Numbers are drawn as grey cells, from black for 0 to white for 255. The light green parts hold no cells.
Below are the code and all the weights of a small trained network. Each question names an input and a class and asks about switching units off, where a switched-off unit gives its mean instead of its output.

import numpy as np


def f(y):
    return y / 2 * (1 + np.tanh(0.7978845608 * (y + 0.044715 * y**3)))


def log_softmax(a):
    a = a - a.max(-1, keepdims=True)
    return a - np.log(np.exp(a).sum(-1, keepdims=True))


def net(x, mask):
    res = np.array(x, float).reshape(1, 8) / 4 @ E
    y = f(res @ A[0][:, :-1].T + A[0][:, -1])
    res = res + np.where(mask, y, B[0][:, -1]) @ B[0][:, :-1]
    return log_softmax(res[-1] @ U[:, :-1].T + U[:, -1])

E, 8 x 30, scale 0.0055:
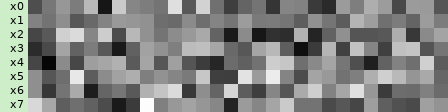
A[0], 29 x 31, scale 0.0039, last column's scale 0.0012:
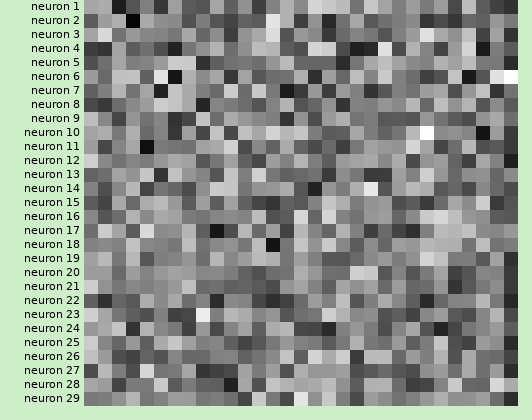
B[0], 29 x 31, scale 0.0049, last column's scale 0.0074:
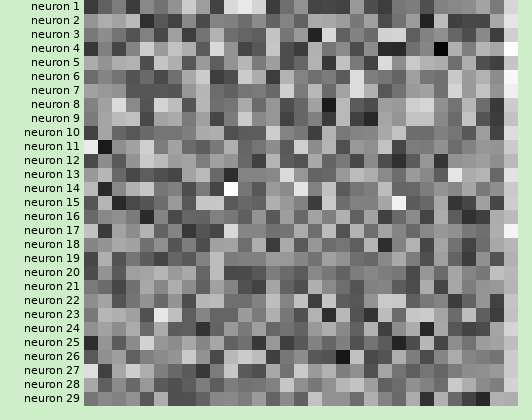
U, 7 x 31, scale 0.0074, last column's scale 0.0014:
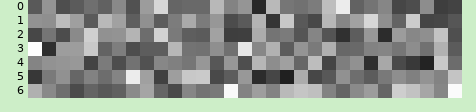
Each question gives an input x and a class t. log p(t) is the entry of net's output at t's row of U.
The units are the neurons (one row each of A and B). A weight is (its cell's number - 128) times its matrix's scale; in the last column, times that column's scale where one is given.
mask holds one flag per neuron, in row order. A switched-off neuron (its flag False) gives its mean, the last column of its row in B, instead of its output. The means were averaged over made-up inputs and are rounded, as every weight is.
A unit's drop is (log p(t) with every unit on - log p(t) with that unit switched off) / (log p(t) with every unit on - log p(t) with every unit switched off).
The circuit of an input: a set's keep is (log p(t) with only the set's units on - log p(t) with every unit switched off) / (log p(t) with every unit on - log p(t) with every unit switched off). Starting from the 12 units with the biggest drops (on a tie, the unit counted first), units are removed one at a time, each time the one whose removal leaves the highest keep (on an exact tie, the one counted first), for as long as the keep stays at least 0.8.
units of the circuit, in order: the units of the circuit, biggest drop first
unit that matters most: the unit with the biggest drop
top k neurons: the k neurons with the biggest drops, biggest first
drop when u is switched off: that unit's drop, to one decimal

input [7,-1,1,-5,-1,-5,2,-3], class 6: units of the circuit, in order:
[neuron 13; neuron 7]
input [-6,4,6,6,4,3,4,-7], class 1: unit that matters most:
neuron 8
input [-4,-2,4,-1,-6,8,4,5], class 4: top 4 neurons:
[neuron 18; neuron 16; neuron 29; neuron 15]
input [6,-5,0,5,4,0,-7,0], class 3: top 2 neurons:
[neuron 17; neuron 27]
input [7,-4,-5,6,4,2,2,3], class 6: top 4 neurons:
[neuron 7; neuron 13; neuron 25; neuron 12]
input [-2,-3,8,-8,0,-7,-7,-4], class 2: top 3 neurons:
[neuron 25; neuron 12; neuron 21]
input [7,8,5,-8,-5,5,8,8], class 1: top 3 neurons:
[neuron 9; neuron 23; neuron 4]
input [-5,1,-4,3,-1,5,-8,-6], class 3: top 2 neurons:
[neuron 27; neuron 17]
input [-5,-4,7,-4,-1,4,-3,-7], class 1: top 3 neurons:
[neuron 5; neuron 8; neuron 1]
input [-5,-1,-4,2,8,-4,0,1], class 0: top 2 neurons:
[neuron 15; neuron 22]
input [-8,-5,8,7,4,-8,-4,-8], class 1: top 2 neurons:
[neuron 8; neuron 5]
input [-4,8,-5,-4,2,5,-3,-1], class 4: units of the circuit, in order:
[neuron 16; neuron 29]
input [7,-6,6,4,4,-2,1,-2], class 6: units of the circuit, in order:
[neuron 7; neuron 13]
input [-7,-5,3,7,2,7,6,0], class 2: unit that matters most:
neuron 4
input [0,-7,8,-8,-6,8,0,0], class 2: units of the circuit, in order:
[neuron 25; neuron 12]
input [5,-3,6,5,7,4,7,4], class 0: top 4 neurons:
[neuron 15; neuron 17; neuron 22; neuron 27]
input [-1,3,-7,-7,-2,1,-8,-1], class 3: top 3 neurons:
[neuron 17; neuron 27; neuron 4]
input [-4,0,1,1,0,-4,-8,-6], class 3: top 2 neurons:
[neuron 17; neuron 27]
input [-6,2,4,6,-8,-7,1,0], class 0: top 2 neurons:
[neuron 10; neuron 3]
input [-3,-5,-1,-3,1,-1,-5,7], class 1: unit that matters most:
neuron 23
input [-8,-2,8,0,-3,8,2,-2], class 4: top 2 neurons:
[neuron 16; neuron 18]
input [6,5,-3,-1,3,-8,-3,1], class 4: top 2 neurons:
[neuron 2; neuron 24]
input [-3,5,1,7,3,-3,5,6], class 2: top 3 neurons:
[neuron 4; neuron 8; neuron 5]
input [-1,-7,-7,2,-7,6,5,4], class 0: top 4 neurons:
[neuron 10; neuron 19; neuron 3; neuron 6]
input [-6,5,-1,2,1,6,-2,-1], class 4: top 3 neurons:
[neuron 16; neuron 29; neuron 13]
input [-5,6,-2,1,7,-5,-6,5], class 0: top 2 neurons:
[neuron 15; neuron 22]
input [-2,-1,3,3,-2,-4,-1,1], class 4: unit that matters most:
neuron 1
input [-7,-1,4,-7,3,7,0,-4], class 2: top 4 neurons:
[neuron 25; neuron 12; neuron 20; neuron 21]
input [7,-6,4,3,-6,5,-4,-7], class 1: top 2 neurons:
[neuron 5; neuron 8]
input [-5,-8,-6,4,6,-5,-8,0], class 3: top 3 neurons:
[neuron 27; neuron 17; neuron 28]
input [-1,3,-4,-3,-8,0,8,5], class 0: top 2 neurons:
[neuron 10; neuron 19]
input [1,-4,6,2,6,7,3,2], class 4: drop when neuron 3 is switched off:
0.2
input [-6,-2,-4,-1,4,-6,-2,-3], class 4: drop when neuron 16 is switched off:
-0.1
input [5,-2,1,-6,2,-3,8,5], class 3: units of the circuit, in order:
[neuron 14]
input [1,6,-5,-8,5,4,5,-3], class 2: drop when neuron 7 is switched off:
0.0
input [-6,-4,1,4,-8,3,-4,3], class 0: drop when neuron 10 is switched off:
0.2
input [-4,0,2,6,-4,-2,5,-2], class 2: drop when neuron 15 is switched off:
0.1
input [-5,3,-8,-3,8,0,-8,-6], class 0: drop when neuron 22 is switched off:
1.2
